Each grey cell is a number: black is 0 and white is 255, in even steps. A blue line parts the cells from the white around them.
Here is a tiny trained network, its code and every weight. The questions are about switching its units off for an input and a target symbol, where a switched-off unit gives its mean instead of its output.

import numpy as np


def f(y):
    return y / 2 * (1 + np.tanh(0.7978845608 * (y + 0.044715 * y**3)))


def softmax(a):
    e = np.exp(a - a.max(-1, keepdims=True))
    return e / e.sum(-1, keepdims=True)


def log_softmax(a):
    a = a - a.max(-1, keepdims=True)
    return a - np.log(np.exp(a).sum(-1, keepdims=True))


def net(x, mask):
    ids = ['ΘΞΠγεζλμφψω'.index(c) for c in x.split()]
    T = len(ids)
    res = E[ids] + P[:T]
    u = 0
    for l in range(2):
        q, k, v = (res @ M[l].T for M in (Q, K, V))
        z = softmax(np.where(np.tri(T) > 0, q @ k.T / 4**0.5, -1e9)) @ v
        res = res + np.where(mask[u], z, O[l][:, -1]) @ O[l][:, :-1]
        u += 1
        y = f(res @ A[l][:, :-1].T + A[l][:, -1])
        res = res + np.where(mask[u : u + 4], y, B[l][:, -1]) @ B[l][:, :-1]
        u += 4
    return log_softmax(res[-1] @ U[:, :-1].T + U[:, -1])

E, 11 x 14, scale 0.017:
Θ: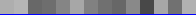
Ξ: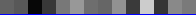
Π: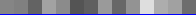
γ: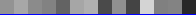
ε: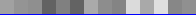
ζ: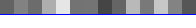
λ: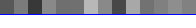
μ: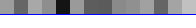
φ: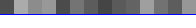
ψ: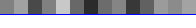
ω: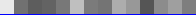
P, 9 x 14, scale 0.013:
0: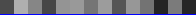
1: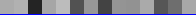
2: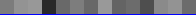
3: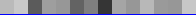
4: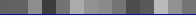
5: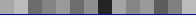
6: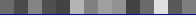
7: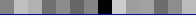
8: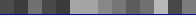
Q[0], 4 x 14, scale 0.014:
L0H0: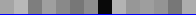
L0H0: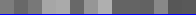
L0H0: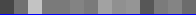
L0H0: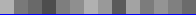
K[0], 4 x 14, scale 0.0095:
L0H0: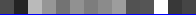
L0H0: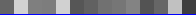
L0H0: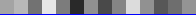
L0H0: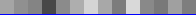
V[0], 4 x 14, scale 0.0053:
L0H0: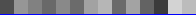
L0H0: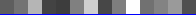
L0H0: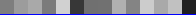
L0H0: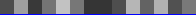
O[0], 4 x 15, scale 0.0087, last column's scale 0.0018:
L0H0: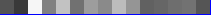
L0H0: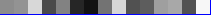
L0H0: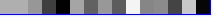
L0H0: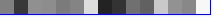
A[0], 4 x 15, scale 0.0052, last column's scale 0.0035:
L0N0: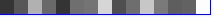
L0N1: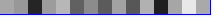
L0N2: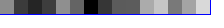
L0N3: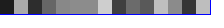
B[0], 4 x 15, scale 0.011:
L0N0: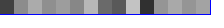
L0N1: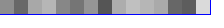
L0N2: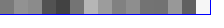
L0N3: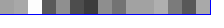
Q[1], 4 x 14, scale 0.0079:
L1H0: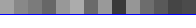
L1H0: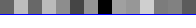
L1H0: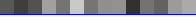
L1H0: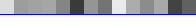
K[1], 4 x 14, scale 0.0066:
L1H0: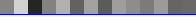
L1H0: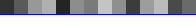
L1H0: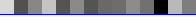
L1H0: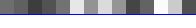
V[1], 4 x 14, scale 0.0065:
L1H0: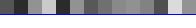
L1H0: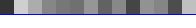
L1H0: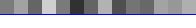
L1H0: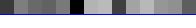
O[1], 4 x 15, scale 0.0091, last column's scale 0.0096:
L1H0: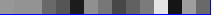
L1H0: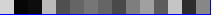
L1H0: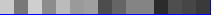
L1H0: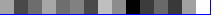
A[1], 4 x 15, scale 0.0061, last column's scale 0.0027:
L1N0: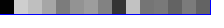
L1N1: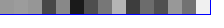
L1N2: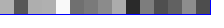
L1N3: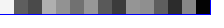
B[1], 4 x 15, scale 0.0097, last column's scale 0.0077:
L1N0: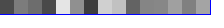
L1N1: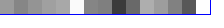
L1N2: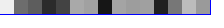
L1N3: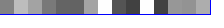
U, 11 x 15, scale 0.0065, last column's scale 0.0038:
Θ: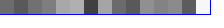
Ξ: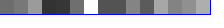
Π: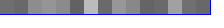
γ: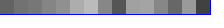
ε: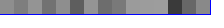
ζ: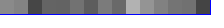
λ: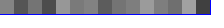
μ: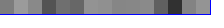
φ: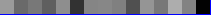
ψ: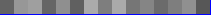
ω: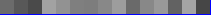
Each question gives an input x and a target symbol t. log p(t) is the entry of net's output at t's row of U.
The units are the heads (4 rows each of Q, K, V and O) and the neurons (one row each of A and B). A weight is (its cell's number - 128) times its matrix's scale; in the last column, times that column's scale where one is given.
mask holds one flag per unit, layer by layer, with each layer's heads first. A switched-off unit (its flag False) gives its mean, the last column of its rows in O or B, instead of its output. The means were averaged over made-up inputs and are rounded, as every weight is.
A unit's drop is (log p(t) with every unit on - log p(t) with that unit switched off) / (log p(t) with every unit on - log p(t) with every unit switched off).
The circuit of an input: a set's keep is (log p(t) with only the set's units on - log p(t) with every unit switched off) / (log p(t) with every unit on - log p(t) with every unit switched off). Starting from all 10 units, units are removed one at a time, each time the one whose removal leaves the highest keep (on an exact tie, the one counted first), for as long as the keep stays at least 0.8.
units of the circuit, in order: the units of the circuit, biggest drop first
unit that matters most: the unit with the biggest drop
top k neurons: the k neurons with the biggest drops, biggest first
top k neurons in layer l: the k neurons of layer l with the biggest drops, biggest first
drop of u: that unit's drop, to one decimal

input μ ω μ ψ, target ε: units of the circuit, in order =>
(L1H0 L0N1)
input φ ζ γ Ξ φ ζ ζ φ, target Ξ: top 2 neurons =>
(L0N2 L1N0)
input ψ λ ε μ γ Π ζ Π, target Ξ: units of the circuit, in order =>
(L0H0)
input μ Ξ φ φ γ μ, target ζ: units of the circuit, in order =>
(L0H0 L1H0)
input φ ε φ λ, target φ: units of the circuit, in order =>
(L1H0 L1N3 L0N0)
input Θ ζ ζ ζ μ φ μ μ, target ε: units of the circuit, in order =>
(L1H0 L0H0 L0N1)
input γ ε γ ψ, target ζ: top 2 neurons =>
(L0N2 L0N1)
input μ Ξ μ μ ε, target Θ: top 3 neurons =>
(L0N1 L1N1 L1N2)
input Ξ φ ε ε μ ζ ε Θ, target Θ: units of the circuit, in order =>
(L0H0 L1N1 L1H0)
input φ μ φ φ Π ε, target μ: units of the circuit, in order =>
(L1H0 L0H0 L1N3 L0N0)
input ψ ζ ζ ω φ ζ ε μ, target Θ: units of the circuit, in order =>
(L0H0 L1N1 L1H0)
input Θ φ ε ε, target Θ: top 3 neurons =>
(L1N1 L0N1 L0N0)
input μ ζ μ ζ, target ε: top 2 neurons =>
(L0N0 L0N1)
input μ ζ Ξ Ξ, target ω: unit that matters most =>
L0N1
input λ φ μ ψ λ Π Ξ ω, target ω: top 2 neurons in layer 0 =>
(L0N2 L0N3)
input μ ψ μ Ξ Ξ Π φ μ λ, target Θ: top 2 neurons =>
(L1N0 L0N1)
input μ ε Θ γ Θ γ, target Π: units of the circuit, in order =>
(L1H0 L0H0 L0N1)
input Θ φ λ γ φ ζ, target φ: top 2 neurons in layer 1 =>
(L1N3 L1N1)
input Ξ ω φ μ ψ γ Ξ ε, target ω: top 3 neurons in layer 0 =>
(L0N2 L0N3 L0N0)
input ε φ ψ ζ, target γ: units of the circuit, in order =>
(L0H0)
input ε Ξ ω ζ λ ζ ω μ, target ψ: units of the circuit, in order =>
(L1H0 L1N0)
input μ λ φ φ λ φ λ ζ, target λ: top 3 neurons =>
(L1N2 L0N3 L0N0)
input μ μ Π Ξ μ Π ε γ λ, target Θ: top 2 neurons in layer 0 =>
(L0N3 L0N0)
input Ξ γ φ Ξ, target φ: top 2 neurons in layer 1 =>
(L1N3 L1N1)
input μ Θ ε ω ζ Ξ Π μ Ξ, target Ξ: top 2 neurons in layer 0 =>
(L0N0 L0N2)
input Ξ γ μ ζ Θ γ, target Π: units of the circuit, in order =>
(L1H0 L0N1 L0H0)
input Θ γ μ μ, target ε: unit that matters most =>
L1H0
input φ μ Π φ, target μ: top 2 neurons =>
(L1N3 L0N0)
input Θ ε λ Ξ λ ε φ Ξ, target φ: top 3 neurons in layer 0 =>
(L0N1 L0N0 L0N3)
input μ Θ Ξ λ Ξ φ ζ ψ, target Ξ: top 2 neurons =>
(L0N2 L1N0)
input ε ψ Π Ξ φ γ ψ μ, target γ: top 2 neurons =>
(L1N3 L0N1)
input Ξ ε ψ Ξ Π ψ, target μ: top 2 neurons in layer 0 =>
(L0N1 L0N0)
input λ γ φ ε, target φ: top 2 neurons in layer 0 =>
(L0N0 L0N2)
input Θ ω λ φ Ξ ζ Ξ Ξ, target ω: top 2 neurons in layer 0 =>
(L0N1 L0N3)
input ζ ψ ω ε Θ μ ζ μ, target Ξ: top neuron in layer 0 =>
(L0N2)
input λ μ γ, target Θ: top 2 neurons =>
(L0N1 L1N1)
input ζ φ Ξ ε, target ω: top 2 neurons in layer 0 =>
(L0N2 L0N3)
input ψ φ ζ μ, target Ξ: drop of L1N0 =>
0.1
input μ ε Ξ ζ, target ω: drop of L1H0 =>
0.7
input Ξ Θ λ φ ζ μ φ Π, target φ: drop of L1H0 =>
1.0
